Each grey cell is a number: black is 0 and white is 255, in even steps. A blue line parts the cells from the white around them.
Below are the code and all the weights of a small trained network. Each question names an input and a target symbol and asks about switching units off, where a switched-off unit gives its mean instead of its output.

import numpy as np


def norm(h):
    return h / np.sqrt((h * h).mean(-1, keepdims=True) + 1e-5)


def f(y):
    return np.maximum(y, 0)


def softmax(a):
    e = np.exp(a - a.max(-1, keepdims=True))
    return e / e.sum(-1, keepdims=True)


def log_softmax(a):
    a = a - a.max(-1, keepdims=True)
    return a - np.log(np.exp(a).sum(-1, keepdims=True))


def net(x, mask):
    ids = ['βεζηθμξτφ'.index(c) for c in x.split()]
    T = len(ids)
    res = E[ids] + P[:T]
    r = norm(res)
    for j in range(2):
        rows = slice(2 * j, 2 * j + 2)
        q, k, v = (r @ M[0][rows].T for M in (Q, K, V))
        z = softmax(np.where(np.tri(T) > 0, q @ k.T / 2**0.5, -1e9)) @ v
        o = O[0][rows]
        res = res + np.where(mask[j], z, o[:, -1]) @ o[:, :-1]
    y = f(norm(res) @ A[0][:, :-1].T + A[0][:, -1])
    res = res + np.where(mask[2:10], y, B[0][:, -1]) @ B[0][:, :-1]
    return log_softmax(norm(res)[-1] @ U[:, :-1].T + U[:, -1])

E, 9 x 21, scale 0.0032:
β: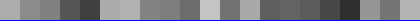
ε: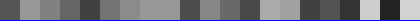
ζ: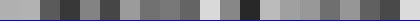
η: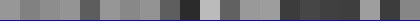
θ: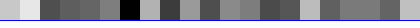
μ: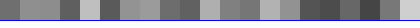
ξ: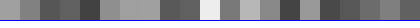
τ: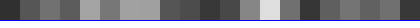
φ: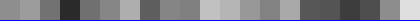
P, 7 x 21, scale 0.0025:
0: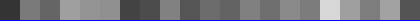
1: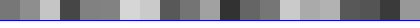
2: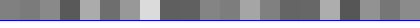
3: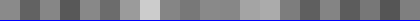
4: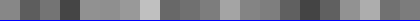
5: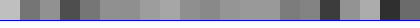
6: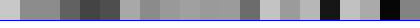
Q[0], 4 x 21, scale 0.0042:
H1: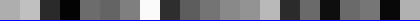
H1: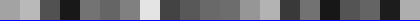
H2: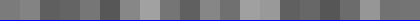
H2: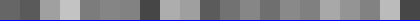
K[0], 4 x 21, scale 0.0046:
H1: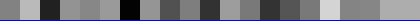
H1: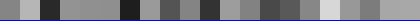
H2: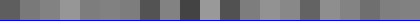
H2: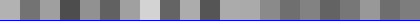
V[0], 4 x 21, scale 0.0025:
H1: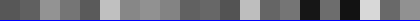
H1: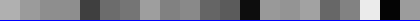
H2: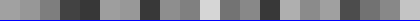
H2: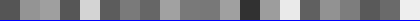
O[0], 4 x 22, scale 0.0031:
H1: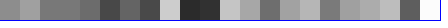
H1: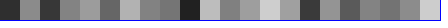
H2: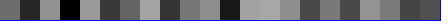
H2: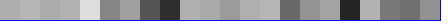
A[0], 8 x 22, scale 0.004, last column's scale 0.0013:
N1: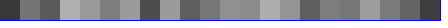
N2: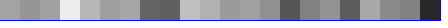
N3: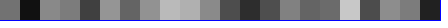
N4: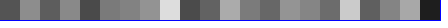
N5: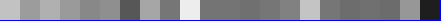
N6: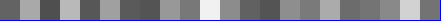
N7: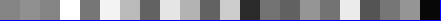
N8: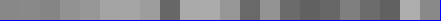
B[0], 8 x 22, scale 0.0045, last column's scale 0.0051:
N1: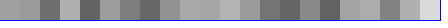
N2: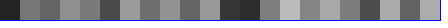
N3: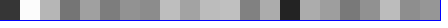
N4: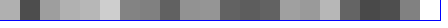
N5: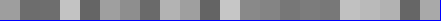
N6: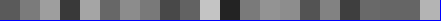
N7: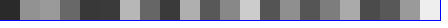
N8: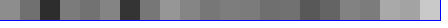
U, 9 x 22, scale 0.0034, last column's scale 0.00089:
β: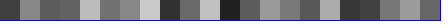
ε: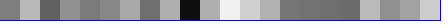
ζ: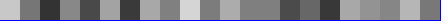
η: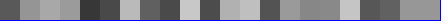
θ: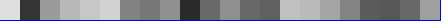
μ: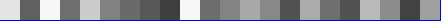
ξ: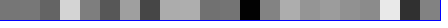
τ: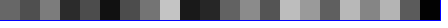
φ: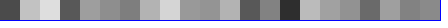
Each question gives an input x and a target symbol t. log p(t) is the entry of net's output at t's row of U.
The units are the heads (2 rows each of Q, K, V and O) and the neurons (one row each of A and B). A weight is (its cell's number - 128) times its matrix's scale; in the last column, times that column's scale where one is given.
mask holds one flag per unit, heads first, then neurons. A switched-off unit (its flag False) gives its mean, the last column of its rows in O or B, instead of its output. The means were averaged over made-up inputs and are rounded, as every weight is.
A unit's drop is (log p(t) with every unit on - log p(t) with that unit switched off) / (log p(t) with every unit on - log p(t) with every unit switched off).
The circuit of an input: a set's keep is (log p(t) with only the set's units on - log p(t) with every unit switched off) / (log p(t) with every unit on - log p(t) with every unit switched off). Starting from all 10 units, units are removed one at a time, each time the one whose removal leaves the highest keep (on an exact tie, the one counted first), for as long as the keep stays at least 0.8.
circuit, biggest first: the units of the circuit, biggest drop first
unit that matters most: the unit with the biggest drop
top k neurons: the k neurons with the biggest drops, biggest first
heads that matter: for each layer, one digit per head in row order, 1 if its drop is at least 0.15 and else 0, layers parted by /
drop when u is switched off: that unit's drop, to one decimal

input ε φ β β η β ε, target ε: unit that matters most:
H1
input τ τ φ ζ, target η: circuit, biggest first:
[H2; N7]
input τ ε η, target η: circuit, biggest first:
[H2; H1; N7]
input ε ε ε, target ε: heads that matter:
10
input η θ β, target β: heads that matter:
10
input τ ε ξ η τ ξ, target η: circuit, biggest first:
[H2; N7]
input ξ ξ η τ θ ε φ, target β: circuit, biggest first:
[H1; N4; H2]
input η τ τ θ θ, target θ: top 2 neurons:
[N4; N7]
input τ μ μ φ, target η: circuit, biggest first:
[H2; H1; N7]
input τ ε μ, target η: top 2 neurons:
[N7; N5]
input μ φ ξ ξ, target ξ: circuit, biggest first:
[N2; H2; H1; N5]
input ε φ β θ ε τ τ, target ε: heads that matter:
00
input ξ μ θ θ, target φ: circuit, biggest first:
[H2; N3]
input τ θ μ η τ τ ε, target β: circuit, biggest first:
[H1]
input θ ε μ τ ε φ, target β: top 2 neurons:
[N1; N5]
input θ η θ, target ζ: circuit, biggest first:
[H1; N5; N7; N4]
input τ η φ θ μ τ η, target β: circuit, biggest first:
[H2; H1; N6]
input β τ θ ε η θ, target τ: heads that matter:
01
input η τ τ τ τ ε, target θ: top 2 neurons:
[N4; N7]
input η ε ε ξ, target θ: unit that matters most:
N4
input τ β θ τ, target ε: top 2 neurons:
[N1; N7]
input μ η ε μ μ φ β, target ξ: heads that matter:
01
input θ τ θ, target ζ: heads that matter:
10
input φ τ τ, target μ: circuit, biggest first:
[H1; H2]
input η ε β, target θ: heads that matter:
11
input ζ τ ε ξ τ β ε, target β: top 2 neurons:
[N2; N1]
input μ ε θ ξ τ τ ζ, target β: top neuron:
[N2]
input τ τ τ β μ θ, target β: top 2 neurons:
[N6; N1]
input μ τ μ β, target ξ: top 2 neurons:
[N2; N5]
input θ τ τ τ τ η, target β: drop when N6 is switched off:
0.2
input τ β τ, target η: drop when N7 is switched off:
0.7
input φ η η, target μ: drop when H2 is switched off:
0.5
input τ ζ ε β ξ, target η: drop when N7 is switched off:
0.7
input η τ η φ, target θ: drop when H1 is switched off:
0.2
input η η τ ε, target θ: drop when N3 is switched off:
0.0
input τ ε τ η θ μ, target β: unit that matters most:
H2
